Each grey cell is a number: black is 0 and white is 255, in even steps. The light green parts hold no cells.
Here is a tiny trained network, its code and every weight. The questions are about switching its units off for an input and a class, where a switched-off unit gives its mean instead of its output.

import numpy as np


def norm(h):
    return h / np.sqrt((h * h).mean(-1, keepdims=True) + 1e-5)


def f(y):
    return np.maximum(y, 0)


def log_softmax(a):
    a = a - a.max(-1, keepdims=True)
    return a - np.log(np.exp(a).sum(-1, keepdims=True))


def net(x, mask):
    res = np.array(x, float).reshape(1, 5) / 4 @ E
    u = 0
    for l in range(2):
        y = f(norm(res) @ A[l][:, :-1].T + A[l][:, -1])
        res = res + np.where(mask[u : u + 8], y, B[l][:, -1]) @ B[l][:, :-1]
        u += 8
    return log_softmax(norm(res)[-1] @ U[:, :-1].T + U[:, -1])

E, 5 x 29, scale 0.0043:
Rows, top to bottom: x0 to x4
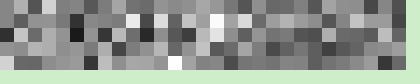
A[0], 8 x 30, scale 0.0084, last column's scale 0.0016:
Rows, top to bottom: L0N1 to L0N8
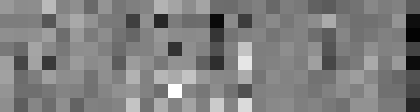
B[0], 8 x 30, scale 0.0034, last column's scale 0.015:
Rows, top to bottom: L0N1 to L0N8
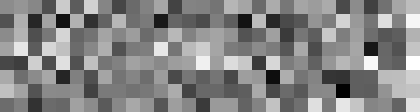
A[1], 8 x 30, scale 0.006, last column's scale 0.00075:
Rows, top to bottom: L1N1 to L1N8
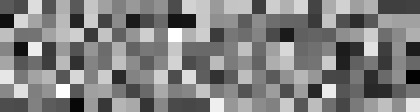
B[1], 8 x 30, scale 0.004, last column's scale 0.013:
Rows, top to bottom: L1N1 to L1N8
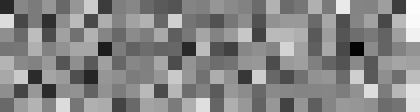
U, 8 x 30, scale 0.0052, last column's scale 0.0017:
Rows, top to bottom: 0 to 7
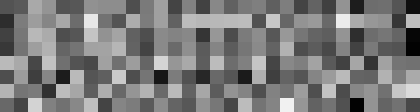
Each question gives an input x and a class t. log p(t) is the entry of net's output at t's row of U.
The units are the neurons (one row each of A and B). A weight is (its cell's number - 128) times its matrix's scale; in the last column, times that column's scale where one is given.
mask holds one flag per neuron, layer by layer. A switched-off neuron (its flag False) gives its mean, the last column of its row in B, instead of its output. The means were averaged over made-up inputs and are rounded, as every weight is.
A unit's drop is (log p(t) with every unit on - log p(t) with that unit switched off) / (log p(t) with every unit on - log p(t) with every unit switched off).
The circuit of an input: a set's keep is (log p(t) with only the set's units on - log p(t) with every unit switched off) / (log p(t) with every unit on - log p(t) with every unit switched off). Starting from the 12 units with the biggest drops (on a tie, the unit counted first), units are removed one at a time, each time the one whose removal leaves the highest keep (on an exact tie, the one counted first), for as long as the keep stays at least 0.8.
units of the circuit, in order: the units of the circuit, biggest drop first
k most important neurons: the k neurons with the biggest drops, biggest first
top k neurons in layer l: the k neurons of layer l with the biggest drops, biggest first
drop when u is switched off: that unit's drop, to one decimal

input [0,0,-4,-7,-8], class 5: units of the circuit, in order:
(L0N2)
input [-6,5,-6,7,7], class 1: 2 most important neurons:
(L0N5; L1N1)
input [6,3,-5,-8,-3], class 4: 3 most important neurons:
(L0N5; L0N2; L1N1)
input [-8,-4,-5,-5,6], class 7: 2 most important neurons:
(L0N5; L1N4)
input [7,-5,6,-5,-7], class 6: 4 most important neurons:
(L1N2; L0N8; L1N1; L0N6)
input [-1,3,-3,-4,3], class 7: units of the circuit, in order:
(L0N2; L0N4; L1N4)
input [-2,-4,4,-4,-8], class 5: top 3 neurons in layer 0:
(L0N2; L0N5; L0N1)
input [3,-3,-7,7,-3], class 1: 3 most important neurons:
(L0N5; L0N7; L1N1)
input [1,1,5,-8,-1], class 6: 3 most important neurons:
(L0N5; L0N8; L1N2)
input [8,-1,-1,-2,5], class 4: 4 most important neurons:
(L0N5; L0N6; L1N6; L1N2)
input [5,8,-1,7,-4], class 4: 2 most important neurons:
(L0N5; L0N6)
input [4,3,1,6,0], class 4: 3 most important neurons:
(L0N5; L0N6; L1N6)
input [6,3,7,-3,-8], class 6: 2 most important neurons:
(L1N2; L0N5)
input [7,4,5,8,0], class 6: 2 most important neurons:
(L0N5; L0N1)
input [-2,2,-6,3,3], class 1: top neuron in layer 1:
(L1N1)
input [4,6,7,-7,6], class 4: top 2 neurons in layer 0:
(L0N5; L0N7)
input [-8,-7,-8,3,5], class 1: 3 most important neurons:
(L0N5; L1N2; L0N6)
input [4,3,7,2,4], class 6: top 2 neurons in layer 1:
(L1N1; L1N2)
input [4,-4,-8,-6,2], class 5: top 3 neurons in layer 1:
(L1N2; L1N8; L1N7)
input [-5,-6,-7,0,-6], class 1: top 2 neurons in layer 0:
(L0N5; L0N7)
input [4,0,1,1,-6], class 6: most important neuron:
(L0N5)
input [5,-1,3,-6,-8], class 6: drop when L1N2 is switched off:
0.7
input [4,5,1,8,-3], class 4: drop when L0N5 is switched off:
1.0
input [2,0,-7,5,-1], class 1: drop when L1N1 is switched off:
0.2
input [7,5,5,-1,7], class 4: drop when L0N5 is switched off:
0.1
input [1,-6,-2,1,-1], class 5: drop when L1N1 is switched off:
0.0
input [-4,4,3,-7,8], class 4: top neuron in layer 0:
(L0N2)
